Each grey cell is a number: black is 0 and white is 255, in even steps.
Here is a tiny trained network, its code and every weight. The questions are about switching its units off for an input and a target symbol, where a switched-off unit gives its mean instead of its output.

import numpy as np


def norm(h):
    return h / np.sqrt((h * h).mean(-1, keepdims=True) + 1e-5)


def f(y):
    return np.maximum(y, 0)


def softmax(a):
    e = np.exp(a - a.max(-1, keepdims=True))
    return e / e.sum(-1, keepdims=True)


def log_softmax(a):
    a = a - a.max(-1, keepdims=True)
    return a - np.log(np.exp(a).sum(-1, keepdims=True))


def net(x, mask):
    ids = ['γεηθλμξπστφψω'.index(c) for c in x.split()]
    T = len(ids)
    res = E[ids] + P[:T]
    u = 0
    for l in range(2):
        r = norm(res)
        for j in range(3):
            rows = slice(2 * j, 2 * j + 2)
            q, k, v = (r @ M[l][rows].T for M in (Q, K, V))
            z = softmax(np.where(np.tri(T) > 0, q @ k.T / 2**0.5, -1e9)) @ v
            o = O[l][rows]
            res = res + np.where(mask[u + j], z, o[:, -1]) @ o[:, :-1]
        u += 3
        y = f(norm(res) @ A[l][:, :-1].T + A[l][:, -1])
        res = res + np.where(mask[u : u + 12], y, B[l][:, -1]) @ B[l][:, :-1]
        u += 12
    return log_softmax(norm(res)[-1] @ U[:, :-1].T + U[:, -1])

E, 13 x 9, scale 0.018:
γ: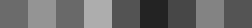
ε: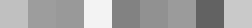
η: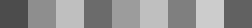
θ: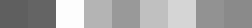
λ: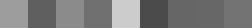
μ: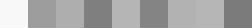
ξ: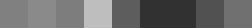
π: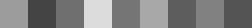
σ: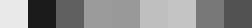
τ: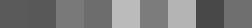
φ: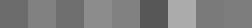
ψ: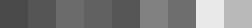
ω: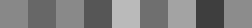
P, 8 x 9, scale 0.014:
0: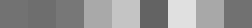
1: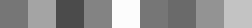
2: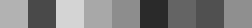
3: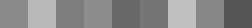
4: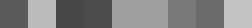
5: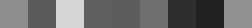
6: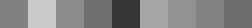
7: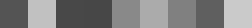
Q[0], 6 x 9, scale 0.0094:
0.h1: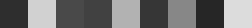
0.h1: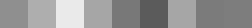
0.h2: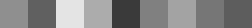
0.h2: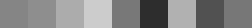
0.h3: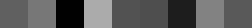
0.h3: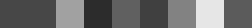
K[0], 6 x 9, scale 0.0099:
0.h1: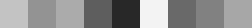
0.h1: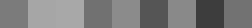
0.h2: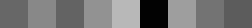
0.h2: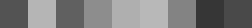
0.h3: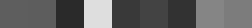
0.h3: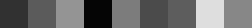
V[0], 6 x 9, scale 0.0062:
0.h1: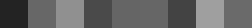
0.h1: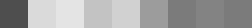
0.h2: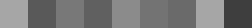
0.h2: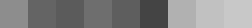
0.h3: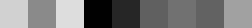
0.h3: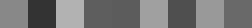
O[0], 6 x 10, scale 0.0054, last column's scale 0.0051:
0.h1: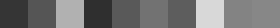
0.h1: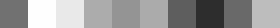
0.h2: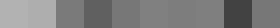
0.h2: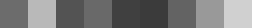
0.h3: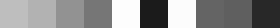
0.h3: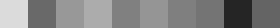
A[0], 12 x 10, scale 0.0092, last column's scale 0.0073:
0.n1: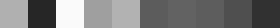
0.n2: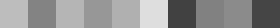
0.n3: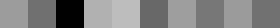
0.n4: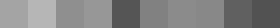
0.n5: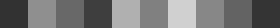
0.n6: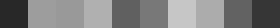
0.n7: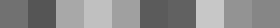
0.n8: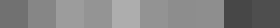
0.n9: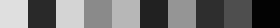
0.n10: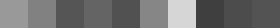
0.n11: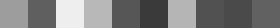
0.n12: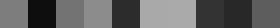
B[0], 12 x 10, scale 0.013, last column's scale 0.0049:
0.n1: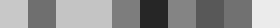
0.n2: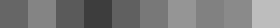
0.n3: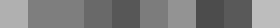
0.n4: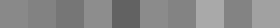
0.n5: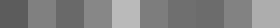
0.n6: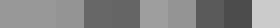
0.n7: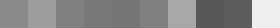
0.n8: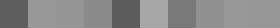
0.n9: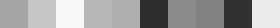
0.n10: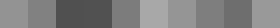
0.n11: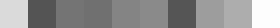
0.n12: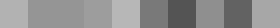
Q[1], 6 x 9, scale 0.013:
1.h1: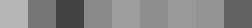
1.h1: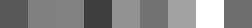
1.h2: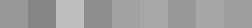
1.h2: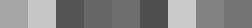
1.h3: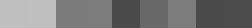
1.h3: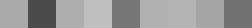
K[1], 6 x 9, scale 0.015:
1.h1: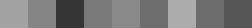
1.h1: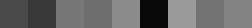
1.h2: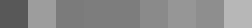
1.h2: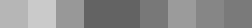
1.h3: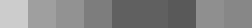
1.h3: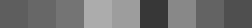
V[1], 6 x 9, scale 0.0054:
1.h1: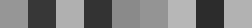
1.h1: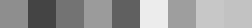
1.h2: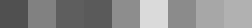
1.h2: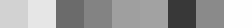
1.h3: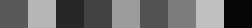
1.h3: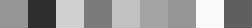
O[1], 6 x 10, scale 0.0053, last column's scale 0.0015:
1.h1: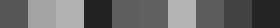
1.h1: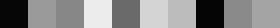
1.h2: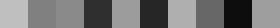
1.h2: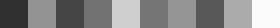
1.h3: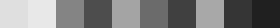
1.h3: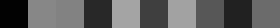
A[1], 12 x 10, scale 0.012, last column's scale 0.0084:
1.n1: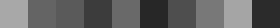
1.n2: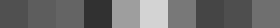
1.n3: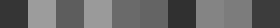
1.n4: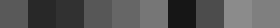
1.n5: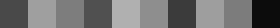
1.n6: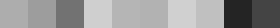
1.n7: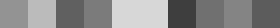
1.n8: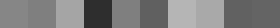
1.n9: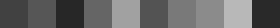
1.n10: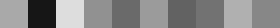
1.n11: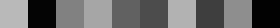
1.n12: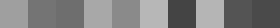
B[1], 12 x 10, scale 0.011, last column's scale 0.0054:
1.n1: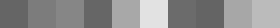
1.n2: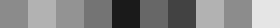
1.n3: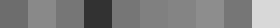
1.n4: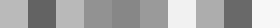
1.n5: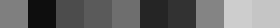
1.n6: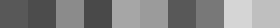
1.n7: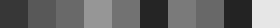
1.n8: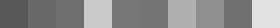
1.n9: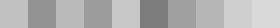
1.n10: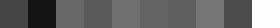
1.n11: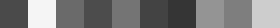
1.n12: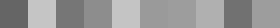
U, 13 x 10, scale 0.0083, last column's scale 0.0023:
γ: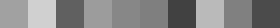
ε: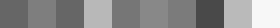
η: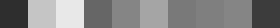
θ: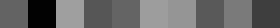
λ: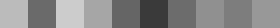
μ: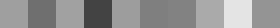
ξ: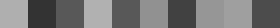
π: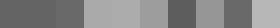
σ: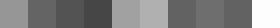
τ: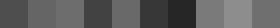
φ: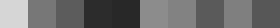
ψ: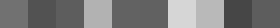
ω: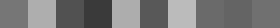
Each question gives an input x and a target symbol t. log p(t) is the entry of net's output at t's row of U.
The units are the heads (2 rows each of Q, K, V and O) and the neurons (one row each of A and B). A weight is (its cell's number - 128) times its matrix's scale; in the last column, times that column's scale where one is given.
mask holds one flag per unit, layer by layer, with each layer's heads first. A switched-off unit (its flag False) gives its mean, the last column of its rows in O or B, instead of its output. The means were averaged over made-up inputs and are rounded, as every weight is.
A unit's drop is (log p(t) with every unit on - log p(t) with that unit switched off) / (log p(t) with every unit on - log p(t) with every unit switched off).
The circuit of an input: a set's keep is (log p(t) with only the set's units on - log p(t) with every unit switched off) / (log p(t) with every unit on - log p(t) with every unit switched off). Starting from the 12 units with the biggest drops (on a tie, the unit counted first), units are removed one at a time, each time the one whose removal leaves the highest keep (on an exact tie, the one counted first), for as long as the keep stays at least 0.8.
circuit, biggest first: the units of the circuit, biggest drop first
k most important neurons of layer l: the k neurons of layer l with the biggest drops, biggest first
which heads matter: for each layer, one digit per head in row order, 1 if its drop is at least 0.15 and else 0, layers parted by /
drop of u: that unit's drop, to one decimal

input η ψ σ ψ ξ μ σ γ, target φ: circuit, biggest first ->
(0.n3; 0.h1)
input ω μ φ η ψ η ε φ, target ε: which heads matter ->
100 / 001
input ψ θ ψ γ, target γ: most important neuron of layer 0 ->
(0.n11)
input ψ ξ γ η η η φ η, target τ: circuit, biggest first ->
(1.n5; 1.n7)
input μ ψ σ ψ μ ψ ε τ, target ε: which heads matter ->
100 / 011
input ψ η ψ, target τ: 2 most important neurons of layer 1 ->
(1.n11; 1.n10)
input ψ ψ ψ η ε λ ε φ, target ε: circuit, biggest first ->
(0.h1; 1.h3)
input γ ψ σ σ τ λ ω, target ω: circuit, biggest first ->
(0.h3; 0.n10)
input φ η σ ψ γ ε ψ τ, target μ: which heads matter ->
100 / 000
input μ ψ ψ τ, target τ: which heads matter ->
010 / 000
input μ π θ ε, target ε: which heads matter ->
000 / 000
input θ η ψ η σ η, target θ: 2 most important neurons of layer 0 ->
(0.n9; 0.n1)
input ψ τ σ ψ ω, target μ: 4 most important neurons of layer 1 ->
(1.n9; 1.n4; 1.n1; 1.n2)
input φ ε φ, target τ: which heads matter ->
001 / 000
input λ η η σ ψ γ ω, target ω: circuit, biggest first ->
(0.h3)
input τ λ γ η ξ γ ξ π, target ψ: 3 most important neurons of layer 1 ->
(1.n4; 1.n7; 1.n12)
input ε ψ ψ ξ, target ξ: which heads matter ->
000 / 010
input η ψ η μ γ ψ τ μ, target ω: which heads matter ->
000 / 000
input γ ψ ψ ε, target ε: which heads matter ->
001 / 000
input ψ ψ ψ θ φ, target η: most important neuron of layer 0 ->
(0.n11)
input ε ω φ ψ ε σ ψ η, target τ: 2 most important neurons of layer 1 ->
(1.n5; 1.n7)
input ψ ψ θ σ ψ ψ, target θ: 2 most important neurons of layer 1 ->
(1.n1; 1.n10)
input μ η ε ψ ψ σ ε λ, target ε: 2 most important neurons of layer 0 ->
(0.n11; 0.n9)
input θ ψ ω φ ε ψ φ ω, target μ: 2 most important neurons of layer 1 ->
(1.n9; 1.n4)
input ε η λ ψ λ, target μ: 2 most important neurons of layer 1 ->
(1.n9; 1.n4)
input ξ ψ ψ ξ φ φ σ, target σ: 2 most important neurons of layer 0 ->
(0.n12; 0.n10)
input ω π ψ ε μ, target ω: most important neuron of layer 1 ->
(1.n7)
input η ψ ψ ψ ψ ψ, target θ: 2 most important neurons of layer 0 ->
(0.n9; 0.n7)
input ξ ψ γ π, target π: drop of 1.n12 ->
0.3
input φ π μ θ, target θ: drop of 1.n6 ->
0.1
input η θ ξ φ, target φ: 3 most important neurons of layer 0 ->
(0.n6; 0.n9; 0.n10)
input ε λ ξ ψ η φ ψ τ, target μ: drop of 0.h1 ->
0.2
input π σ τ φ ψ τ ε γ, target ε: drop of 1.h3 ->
0.2
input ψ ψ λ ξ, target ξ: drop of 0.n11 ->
0.2
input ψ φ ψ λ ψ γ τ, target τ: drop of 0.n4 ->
0.0
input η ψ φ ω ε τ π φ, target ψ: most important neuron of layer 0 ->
(0.n5)
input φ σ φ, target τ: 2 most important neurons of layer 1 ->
(1.n11; 1.n10)
